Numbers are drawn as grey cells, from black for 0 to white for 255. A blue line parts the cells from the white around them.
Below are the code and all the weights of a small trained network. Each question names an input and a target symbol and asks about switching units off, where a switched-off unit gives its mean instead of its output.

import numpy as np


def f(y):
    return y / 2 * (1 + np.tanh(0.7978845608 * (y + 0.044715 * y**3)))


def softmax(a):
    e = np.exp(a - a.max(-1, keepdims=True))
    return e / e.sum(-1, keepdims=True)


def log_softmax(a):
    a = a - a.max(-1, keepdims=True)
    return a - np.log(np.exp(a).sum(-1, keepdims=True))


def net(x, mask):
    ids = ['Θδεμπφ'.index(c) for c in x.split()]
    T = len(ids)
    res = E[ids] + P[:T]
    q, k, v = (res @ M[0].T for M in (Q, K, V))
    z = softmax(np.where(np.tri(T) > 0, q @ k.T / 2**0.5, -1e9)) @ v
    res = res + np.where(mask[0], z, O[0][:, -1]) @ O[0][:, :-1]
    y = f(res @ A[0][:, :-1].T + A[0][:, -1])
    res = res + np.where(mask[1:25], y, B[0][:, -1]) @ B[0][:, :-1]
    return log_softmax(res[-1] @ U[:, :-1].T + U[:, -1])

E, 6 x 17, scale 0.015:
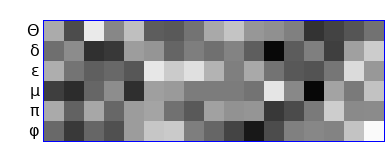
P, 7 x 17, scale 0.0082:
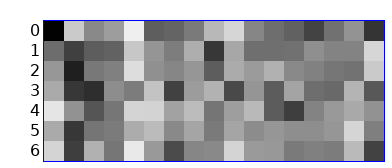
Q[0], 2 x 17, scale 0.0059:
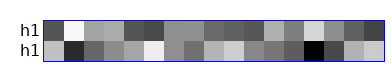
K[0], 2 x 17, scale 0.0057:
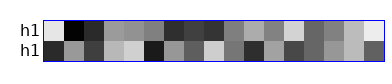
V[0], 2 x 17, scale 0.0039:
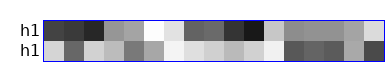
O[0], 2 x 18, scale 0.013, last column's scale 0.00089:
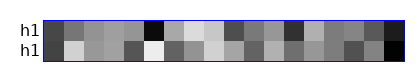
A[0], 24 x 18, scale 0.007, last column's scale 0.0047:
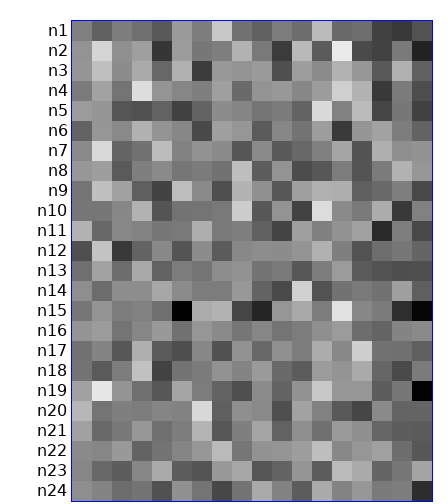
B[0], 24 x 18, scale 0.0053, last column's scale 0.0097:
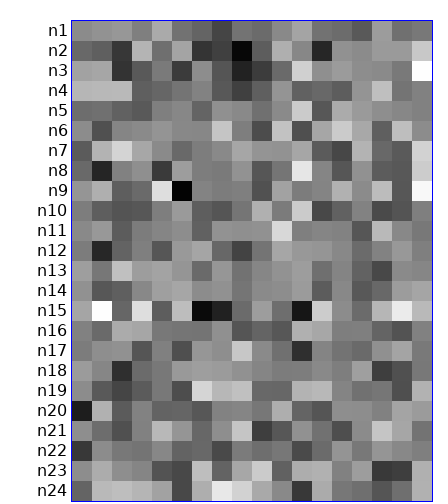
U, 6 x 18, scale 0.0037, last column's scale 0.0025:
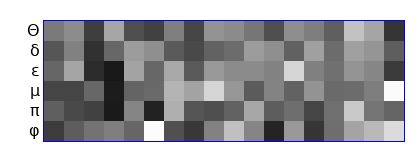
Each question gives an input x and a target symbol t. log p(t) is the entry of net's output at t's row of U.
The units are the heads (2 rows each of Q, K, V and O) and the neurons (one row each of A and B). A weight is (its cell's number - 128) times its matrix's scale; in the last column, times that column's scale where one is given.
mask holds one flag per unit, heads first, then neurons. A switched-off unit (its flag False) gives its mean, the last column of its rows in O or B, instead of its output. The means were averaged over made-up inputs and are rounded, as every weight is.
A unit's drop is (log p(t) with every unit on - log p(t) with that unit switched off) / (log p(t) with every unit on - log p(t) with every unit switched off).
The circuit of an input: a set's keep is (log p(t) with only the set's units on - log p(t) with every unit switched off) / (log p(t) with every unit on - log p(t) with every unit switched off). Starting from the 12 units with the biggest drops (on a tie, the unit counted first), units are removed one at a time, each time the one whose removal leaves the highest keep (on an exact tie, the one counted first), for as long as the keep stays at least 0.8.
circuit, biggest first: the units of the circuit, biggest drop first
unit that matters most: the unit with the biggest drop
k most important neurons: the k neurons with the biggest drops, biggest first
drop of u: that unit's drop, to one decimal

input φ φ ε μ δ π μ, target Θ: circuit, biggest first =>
[n15 h1]
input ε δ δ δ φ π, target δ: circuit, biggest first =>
[h1 n2 n3]
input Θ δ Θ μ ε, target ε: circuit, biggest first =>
[h1 n19 n9 n3]
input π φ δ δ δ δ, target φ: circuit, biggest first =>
[h1 n9]
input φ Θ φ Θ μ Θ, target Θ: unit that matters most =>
n15
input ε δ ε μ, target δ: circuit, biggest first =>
[h1 n2 n3 n9]
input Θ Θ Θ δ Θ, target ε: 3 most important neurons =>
[n19 n9 n3]
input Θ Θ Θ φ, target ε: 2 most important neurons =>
[n9 n19]
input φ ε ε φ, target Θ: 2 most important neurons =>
[n15 n23]
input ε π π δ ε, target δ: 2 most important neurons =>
[n2 n3]
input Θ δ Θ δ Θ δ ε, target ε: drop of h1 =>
1.5
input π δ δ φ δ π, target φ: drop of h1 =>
0.3
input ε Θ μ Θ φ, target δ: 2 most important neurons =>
[n2 n3]
